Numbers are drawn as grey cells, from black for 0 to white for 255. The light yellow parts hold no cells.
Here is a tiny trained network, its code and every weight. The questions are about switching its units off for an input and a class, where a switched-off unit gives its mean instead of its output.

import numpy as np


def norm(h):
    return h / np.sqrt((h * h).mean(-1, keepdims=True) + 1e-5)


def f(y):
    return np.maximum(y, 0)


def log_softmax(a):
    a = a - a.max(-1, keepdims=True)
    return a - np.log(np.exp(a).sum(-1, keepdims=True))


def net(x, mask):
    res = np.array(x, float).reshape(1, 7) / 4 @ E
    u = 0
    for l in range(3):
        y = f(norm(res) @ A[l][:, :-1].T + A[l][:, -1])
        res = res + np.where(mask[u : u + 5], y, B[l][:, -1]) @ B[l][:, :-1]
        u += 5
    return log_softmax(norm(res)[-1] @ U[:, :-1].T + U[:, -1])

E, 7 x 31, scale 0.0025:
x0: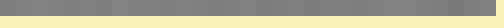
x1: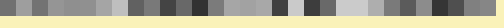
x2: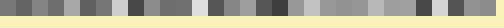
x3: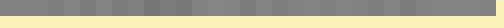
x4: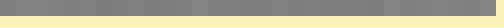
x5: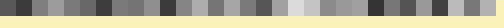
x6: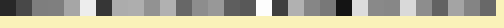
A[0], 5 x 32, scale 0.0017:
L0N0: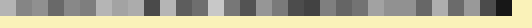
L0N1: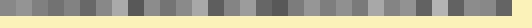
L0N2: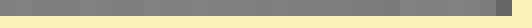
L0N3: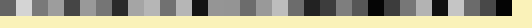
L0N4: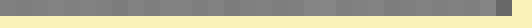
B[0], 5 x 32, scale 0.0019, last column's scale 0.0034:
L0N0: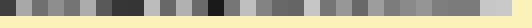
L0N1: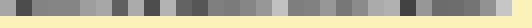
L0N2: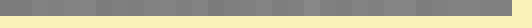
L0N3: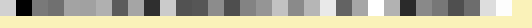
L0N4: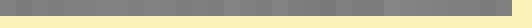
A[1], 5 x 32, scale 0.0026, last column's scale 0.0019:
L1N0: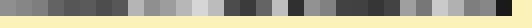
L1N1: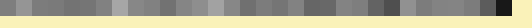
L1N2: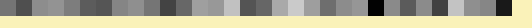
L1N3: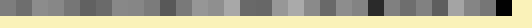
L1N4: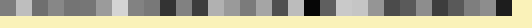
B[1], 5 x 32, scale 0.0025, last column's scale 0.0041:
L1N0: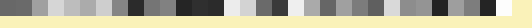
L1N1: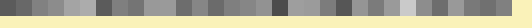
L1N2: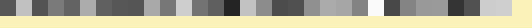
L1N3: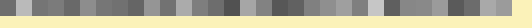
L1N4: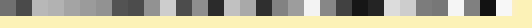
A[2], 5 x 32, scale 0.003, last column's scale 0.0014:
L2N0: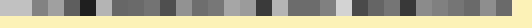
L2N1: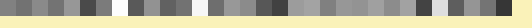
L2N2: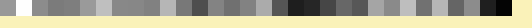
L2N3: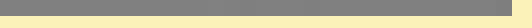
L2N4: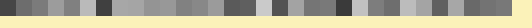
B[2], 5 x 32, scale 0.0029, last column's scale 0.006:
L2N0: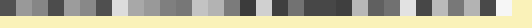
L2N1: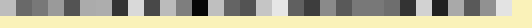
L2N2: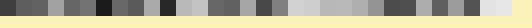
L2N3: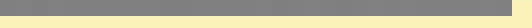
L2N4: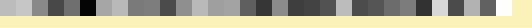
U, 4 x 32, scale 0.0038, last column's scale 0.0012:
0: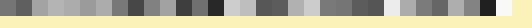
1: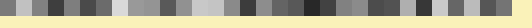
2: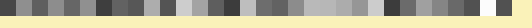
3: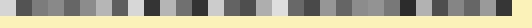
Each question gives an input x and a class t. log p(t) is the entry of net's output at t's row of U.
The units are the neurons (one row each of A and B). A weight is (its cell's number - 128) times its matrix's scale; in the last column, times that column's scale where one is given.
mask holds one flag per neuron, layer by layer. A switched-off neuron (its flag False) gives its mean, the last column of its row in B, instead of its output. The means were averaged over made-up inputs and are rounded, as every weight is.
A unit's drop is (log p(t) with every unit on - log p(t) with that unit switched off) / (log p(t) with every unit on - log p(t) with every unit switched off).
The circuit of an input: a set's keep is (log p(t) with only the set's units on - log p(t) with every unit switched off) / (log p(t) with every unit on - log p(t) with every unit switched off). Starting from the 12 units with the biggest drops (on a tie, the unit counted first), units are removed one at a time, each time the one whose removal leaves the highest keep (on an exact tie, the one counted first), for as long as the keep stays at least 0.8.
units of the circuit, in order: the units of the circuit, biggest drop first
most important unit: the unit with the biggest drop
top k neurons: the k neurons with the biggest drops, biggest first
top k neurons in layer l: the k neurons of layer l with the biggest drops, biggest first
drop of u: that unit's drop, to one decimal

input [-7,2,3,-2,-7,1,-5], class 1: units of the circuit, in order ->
(L2N0)
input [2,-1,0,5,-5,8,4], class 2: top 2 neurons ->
(L1N2; L2N0)
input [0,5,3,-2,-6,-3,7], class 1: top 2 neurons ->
(L2N4; L1N0)
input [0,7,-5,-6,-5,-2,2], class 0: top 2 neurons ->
(L1N4; L2N1)
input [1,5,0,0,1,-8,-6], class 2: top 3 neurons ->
(L2N2; L2N4; L1N0)
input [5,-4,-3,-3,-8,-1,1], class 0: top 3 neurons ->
(L1N0; L2N1; L0N1)
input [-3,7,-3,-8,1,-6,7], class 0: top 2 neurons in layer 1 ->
(L1N4; L1N2)
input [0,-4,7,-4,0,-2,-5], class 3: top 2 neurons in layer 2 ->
(L2N1; L2N4)
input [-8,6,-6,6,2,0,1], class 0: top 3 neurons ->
(L1N4; L2N1; L0N1)
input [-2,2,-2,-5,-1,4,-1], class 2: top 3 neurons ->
(L2N1; L1N2; L1N0)
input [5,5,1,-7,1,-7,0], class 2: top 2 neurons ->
(L2N2; L1N0)
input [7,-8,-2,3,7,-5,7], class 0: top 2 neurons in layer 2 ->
(L2N0; L2N2)
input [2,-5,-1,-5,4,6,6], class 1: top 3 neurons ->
(L2N4; L1N4; L2N2)
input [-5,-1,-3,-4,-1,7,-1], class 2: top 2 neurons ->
(L1N2; L2N1)
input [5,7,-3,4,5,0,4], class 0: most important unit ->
L1N4
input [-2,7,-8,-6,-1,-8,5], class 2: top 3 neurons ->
(L2N2; L1N0; L2N1)
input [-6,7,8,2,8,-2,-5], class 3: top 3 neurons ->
(L2N1; L1N0; L2N4)
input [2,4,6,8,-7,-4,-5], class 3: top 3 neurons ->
(L2N1; L2N4; L1N0)
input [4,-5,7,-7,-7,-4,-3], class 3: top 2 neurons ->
(L2N1; L1N4)
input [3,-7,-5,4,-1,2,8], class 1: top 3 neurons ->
(L2N4; L1N4; L2N1)
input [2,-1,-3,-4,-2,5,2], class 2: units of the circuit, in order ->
(L1N2)
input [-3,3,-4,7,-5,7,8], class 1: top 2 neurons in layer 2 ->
(L2N4; L2N2)
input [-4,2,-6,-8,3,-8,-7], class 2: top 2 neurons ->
(L2N2; L2N4)
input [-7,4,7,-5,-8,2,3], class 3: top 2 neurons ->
(L2N1; L1N0)
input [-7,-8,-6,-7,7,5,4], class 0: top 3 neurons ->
(L1N0; L2N1; L2N2)
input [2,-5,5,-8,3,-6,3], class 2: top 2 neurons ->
(L2N2; L1N4)
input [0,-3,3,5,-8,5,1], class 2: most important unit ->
L1N2
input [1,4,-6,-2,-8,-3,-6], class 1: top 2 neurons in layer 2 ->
(L2N0; L2N1)
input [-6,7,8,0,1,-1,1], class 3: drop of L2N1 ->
1.3
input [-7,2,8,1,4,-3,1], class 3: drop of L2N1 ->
0.4
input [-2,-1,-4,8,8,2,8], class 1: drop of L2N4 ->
0.6
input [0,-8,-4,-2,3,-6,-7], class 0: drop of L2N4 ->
0.5
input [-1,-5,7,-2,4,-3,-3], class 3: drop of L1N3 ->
0.0
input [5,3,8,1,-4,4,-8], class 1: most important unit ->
L2N0
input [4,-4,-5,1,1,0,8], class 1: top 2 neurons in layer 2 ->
(L2N4; L2N1)
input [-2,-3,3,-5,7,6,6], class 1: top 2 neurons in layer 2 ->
(L2N4; L2N2)
